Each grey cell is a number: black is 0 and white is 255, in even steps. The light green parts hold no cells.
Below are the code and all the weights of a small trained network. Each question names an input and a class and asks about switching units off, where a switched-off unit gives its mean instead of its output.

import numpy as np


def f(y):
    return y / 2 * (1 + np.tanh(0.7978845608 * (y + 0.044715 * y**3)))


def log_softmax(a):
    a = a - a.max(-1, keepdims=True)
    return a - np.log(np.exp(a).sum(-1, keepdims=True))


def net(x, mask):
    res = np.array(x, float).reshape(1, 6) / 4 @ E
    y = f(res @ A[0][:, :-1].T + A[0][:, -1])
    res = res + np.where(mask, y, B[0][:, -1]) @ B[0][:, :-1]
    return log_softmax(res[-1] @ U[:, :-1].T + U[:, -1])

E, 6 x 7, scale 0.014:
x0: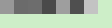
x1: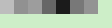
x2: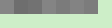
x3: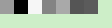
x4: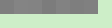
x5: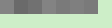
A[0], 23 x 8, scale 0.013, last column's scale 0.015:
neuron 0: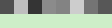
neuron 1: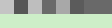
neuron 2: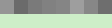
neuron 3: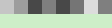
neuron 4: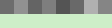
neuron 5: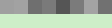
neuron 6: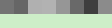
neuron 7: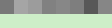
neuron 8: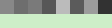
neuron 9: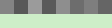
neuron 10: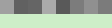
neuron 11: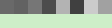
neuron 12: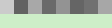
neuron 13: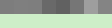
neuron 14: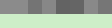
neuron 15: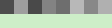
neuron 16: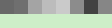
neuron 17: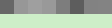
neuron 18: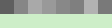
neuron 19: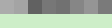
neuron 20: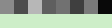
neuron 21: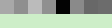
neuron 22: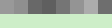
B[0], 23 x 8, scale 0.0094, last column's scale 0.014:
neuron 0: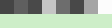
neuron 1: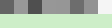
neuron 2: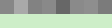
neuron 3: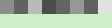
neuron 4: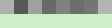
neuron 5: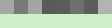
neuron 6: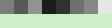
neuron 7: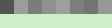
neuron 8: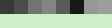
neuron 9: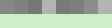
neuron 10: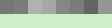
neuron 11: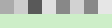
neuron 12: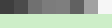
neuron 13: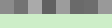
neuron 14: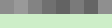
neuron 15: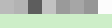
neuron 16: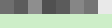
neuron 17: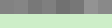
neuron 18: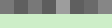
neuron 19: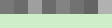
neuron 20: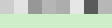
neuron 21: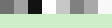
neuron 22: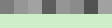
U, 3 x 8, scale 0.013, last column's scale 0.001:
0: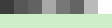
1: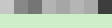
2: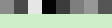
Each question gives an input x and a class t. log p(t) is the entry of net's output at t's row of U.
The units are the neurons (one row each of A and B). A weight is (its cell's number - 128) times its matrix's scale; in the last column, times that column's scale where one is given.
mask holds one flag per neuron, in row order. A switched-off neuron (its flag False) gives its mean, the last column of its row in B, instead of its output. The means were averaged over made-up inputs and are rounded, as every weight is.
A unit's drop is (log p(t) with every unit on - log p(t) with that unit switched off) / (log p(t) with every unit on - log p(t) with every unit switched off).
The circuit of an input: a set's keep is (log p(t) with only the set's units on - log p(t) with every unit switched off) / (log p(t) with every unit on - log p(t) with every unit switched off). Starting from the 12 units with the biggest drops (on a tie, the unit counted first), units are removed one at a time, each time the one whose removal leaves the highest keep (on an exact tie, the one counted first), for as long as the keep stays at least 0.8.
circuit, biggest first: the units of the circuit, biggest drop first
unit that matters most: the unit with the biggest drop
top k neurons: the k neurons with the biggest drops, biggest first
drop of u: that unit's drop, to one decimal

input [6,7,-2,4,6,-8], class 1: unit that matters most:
neuron 20
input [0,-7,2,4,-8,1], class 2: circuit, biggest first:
neuron 21; neuron 6
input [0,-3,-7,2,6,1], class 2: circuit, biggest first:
neuron 21; neuron 0
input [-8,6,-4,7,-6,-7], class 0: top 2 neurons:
neuron 21; neuron 12
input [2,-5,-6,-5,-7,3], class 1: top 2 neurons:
neuron 15; neuron 12
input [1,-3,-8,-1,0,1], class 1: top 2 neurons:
neuron 12; neuron 0
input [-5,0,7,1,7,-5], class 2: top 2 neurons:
neuron 0; neuron 11
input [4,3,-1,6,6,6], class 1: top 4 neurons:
neuron 20; neuron 11; neuron 0; neuron 16
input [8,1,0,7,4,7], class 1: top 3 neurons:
neuron 20; neuron 11; neuron 0
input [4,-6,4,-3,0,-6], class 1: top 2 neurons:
neuron 11; neuron 12
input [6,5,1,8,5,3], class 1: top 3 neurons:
neuron 20; neuron 11; neuron 0
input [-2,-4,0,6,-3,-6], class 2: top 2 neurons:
neuron 6; neuron 21
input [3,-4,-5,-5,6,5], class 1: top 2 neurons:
neuron 15; neuron 12
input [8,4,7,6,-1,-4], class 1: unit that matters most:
neuron 20
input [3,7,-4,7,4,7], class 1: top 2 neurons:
neuron 20; neuron 0
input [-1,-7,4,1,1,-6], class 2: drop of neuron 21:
0.4
